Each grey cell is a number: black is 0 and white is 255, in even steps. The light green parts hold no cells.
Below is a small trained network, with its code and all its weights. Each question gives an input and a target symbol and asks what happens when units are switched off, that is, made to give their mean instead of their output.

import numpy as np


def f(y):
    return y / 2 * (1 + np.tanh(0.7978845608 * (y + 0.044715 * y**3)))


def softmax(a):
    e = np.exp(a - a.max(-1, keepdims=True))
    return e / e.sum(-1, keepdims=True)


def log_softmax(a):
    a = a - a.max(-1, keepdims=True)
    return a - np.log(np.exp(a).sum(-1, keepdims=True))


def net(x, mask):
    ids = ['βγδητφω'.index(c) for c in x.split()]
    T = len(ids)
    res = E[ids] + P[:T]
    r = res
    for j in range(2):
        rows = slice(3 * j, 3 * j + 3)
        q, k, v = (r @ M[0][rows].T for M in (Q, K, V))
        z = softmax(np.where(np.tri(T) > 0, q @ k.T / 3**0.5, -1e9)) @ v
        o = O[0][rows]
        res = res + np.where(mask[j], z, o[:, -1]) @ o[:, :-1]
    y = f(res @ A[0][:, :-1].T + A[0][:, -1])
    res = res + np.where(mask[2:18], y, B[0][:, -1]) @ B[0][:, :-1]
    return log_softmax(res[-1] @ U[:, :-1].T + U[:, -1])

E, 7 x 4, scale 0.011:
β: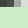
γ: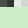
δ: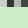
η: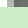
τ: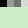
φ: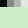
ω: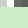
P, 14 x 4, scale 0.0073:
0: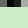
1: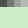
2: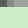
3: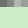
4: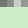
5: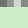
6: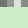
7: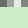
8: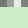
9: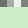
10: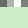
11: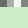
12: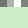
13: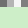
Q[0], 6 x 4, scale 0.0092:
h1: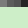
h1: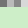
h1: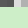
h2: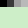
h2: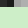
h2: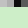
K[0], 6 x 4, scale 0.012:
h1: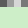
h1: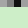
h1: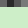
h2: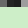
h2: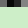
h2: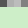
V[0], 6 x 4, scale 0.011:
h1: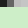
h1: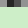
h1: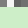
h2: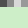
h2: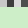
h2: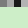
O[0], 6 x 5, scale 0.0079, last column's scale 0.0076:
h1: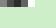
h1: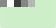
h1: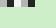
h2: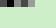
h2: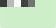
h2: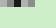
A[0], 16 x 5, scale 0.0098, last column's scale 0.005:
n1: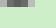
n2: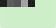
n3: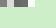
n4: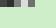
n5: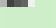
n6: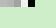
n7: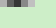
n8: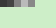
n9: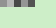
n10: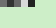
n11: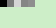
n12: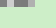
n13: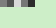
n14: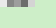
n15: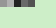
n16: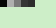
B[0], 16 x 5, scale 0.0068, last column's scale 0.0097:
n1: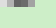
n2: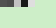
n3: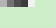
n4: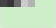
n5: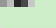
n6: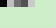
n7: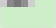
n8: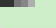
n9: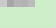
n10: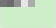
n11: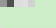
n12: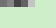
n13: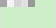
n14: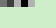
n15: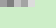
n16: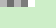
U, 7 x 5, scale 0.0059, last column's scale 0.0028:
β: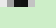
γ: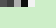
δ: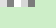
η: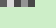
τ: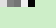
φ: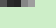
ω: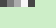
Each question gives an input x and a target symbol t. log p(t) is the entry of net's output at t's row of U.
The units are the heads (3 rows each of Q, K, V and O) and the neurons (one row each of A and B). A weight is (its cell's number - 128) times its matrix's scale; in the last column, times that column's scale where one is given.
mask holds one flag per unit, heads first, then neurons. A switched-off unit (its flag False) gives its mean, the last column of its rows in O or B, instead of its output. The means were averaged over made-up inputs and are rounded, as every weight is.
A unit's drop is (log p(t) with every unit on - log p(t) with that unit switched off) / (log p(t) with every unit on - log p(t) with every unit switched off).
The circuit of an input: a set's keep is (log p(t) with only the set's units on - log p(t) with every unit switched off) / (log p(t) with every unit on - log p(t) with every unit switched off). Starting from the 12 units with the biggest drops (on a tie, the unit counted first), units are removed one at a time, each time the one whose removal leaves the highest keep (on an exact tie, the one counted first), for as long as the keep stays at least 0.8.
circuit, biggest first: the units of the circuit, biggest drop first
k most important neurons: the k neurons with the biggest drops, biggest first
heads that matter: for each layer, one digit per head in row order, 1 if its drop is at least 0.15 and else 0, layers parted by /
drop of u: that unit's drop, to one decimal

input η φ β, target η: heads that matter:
11
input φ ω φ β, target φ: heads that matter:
01
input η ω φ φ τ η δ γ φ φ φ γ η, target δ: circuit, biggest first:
[h1]
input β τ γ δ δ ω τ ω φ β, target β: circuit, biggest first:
[h1, n3]
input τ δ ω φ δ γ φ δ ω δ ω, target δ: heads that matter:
11
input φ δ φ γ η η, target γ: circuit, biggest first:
[h1, n14]
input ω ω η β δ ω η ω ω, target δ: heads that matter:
10
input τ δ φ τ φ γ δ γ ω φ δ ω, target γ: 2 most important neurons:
[n14, n7]
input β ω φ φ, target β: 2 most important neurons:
[n3, n11]
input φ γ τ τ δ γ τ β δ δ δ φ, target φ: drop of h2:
0.5
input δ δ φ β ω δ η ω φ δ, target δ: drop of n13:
0.2
